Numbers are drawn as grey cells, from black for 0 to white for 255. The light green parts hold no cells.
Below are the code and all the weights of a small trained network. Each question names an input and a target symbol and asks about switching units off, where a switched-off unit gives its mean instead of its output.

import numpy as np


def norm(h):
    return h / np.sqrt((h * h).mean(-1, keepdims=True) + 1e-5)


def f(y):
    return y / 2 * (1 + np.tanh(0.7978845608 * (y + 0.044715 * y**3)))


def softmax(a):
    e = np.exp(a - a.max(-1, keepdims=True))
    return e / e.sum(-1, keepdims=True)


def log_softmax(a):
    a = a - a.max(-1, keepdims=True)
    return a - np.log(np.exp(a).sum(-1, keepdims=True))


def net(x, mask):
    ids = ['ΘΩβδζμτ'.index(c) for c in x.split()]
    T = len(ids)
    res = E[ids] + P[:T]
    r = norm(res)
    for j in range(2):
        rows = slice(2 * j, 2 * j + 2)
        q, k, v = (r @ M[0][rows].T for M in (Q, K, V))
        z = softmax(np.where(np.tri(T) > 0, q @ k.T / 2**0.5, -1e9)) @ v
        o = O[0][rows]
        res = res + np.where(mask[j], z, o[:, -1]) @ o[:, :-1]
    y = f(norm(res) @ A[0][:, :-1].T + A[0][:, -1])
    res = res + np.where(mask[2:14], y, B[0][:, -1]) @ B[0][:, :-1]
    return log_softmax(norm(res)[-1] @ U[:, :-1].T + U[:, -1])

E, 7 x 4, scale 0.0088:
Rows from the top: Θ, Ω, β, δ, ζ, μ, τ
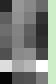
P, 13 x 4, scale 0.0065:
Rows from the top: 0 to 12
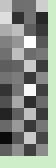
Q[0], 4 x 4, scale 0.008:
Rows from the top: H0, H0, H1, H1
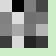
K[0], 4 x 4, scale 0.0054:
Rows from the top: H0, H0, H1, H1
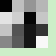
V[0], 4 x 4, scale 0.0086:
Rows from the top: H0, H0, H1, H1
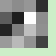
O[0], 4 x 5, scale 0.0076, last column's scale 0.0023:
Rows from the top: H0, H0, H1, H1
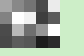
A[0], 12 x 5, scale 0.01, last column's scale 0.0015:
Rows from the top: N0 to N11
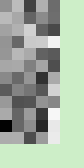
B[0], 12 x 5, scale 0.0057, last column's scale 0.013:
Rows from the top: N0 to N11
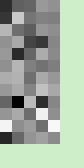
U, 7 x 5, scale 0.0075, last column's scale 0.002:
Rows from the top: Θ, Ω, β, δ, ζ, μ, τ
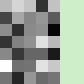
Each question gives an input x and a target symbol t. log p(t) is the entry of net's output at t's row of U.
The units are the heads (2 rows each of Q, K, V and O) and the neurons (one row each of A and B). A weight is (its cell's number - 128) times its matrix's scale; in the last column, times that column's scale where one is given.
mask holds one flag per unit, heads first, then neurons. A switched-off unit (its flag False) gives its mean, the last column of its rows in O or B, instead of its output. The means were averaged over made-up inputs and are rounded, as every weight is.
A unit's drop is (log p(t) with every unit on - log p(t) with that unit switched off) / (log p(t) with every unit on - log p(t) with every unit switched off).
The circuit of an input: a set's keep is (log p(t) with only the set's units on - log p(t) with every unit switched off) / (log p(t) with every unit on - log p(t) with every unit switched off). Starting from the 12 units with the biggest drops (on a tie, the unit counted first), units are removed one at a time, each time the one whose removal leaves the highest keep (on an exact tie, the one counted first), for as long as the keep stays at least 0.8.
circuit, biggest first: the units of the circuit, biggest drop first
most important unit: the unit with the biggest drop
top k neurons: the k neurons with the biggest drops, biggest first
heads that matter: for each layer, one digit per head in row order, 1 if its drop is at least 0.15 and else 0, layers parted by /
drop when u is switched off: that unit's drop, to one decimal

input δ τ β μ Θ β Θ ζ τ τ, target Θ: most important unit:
N10
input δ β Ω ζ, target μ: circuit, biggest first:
N9; H0
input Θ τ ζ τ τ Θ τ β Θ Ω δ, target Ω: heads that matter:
01
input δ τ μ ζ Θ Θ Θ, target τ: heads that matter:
10
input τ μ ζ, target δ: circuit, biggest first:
H1; N10; N11
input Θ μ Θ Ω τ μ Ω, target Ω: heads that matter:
01
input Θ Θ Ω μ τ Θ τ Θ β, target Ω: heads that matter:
01
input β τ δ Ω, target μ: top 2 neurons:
N9; N6
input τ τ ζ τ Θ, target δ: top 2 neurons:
N10; N0
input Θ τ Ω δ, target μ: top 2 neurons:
N4; N2
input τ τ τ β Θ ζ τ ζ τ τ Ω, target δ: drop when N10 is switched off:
0.1
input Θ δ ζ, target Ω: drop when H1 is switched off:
0.8
